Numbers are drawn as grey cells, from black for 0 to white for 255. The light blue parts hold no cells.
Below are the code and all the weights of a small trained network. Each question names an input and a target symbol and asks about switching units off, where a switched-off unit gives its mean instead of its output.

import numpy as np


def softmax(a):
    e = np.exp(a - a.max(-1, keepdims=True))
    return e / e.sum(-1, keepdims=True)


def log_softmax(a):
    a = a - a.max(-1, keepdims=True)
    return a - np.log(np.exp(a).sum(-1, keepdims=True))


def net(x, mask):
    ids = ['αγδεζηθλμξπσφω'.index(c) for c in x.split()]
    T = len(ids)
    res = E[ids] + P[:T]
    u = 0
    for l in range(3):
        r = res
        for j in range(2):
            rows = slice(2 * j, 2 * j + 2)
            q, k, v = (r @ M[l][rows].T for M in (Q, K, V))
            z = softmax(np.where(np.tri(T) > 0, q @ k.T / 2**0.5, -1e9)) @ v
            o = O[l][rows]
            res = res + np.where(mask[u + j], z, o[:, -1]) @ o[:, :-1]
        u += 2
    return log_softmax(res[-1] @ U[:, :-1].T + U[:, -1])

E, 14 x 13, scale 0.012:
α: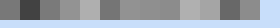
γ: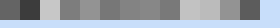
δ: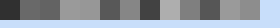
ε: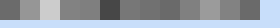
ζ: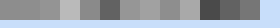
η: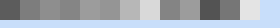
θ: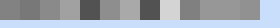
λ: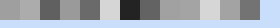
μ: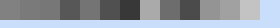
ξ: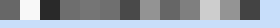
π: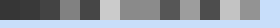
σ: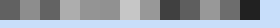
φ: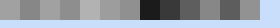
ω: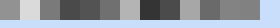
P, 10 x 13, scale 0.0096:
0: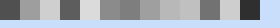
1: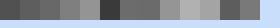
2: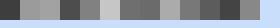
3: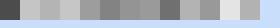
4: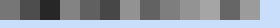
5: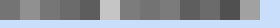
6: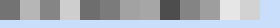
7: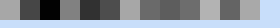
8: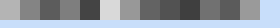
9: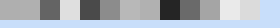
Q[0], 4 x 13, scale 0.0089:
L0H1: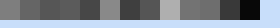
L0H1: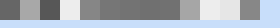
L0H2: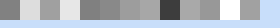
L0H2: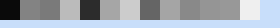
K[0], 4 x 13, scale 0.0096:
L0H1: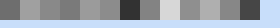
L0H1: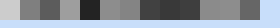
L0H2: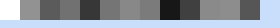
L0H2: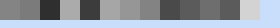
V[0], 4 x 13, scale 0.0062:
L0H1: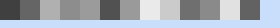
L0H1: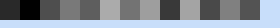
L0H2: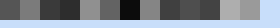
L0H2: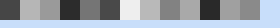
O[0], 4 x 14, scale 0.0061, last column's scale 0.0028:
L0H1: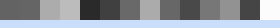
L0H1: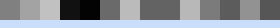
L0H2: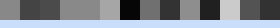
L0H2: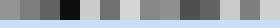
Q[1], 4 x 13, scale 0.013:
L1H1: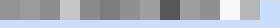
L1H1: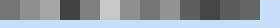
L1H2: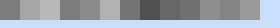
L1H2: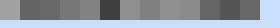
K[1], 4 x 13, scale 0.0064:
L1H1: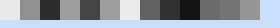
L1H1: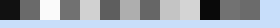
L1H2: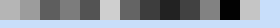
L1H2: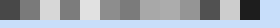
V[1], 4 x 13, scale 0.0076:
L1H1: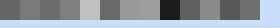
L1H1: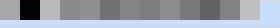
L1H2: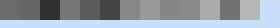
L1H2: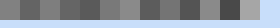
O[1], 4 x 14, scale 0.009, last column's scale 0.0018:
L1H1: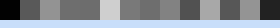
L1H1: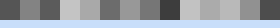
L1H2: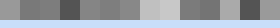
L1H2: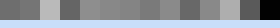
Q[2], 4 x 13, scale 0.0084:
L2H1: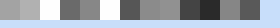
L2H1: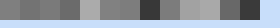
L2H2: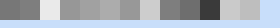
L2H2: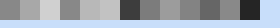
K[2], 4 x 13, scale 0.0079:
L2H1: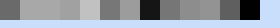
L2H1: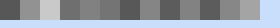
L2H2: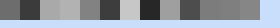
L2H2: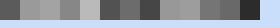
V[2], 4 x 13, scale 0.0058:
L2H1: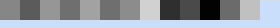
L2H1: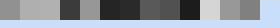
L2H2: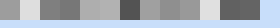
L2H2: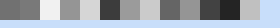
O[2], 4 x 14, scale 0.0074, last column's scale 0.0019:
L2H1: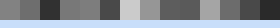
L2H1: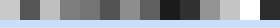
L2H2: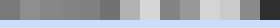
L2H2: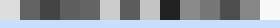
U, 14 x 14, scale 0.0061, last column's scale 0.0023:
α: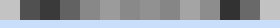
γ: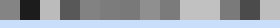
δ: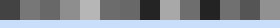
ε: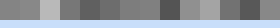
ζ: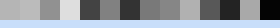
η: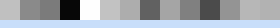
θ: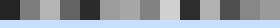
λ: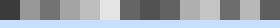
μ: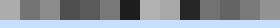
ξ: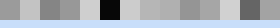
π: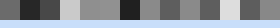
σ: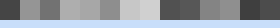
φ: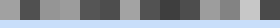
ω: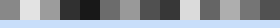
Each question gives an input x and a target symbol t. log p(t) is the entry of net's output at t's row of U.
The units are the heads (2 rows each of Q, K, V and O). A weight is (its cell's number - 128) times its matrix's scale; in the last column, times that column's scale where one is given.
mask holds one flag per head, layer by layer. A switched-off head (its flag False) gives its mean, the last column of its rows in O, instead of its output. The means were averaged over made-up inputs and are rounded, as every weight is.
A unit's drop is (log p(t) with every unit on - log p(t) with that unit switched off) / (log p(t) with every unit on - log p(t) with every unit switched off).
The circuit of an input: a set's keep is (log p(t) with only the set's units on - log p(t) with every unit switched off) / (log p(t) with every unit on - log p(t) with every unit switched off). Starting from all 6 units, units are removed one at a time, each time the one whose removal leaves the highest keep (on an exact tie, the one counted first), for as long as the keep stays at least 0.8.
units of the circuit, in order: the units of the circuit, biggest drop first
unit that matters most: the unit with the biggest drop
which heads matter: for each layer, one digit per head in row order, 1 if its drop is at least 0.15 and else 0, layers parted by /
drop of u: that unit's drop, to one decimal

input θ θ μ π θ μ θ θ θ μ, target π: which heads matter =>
01 / 00 / 00
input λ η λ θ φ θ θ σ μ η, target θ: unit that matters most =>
L1H1
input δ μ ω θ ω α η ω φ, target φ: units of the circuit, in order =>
(L2H1; L1H2; L0H1)
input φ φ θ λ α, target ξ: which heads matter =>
00 / 10 / 01
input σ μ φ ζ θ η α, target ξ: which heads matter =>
00 / 11 / 10
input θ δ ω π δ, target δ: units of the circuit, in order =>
(L2H2; L0H2)
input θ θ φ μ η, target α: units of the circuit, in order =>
(L2H1; L2H2; L1H2)
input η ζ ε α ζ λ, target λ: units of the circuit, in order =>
(L0H1; L1H1; L0H2)
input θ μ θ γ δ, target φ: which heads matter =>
00 / 00 / 10
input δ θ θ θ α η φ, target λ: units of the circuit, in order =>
(L0H1; L1H1)
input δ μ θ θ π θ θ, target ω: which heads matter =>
10 / 00 / 00
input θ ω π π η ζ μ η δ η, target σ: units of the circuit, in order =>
(L1H1; L2H1)
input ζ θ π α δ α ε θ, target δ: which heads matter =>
01 / 00 / 11
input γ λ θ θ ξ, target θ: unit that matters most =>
L1H1
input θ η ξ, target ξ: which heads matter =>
00 / 00 / 01
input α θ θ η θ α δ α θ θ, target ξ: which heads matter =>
00 / 11 / 00
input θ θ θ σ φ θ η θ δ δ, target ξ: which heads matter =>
00 / 11 / 01
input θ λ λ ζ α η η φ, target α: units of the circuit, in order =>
(L2H1; L2H2)
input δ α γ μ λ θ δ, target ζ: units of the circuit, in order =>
(L0H2; L1H1)
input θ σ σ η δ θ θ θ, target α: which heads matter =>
00 / 00 / 11
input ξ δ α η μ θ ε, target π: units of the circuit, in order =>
(L0H2)
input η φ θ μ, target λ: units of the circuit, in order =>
(L1H1; L0H1)
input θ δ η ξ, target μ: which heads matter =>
00 / 10 / 00
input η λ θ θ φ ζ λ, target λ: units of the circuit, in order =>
(L0H1; L1H1)
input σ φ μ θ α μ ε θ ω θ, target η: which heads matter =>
10 / 00 / 00
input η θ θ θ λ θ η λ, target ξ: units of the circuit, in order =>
(L2H2; L0H1)
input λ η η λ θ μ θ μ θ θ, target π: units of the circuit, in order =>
(L0H2)
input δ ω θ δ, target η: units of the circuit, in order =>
(L0H1; L0H2)
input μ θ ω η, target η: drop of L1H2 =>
0.0
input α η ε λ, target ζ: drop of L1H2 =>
0.1
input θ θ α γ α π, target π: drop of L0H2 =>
0.8
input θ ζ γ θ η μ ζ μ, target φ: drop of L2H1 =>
0.6
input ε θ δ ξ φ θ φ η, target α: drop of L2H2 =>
0.2
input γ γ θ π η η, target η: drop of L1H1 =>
-0.1
